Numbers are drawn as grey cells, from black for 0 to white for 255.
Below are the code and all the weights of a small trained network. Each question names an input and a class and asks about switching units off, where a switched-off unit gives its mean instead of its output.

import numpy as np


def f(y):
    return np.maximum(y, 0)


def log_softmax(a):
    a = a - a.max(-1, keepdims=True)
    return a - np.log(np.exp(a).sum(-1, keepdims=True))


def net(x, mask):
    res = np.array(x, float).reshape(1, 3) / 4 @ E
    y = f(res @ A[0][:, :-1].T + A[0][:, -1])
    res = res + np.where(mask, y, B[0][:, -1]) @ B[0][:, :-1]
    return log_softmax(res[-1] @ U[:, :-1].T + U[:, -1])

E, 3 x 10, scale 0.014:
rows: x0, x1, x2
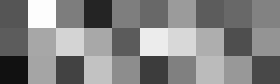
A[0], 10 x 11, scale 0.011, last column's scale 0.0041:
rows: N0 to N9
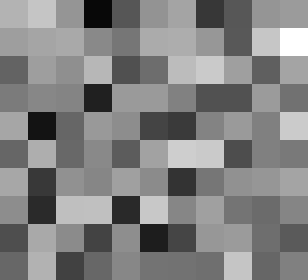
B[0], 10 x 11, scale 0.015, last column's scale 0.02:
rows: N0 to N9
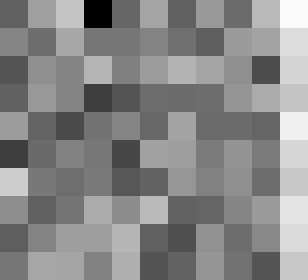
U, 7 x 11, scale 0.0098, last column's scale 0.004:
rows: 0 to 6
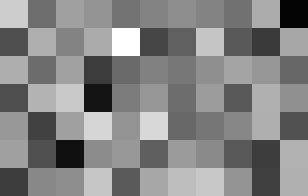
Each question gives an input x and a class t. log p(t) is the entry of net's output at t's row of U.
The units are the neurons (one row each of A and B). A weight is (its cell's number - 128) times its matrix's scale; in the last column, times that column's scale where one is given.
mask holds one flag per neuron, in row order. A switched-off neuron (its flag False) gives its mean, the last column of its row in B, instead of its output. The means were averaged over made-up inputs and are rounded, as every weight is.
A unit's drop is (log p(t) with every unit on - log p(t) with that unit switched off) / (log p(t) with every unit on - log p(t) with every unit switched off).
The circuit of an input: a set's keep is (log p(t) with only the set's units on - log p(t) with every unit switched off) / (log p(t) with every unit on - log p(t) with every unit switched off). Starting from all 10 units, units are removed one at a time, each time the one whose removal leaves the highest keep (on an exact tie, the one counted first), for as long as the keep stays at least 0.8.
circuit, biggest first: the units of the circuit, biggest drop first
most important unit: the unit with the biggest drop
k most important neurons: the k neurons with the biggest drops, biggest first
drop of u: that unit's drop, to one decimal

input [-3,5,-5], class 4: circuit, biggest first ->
(N7)
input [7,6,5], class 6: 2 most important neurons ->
(N2 N5)
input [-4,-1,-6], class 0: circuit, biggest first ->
(N6 N0 N5)
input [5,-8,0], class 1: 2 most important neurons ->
(N8 N9)
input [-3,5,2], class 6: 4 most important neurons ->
(N2 N5 N8 N0)
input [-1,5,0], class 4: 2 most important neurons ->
(N7 N1)
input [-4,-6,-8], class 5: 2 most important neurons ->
(N4 N1)
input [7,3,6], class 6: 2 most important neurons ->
(N5 N2)
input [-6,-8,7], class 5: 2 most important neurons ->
(N4 N6)
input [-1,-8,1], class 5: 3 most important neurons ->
(N4 N6 N0)
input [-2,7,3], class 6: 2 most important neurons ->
(N2 N5)
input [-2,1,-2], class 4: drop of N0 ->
0.2
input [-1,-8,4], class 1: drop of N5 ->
0.0
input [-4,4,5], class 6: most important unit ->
N2
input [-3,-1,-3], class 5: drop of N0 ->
0.4
